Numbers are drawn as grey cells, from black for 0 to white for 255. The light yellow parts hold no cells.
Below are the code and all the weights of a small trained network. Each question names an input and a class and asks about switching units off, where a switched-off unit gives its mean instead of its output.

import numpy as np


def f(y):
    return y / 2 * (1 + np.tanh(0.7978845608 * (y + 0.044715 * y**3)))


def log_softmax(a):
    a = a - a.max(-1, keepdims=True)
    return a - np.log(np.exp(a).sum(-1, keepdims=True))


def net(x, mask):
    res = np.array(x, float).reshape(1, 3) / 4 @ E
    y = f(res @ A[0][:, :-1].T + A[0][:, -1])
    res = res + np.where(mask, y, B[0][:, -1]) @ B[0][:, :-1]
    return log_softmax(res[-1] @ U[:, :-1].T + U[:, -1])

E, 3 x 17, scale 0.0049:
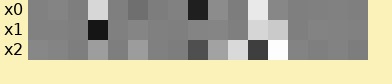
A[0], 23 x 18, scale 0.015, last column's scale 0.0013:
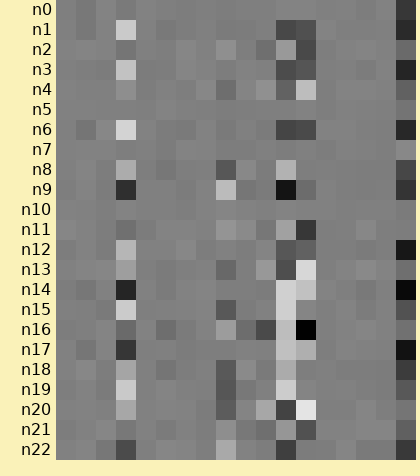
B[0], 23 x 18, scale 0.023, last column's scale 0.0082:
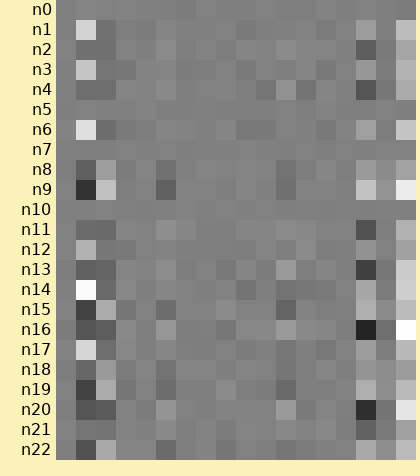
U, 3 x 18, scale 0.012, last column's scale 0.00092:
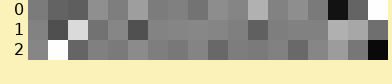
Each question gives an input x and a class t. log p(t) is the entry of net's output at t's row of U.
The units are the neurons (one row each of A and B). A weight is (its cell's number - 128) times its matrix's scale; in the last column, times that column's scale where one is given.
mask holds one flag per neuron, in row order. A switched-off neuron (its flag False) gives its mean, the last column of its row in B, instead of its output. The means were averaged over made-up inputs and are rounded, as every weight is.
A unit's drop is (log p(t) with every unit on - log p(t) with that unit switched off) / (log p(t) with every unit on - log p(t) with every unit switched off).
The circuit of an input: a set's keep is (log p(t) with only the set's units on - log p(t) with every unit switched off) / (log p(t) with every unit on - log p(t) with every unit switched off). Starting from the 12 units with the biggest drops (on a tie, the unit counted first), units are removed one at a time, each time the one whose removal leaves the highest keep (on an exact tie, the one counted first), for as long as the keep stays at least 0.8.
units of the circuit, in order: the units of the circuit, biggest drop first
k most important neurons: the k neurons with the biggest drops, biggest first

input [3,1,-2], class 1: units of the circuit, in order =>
(n20)
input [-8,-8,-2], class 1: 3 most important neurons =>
(n9, n22, n14)
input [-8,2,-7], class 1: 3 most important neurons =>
(n9, n22, n20)
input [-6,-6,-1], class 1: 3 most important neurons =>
(n9, n22, n14)
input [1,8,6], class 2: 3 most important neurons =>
(n14, n17, n16)
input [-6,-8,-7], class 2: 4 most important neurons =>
(n6, n1, n3, n20)
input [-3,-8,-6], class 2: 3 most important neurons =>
(n6, n1, n3)
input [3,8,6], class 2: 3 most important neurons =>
(n14, n17, n16)
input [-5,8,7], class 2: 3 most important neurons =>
(n14, n17, n16)
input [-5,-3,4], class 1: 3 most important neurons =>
(n9, n16, n22)
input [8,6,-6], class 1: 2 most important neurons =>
(n15, n19)
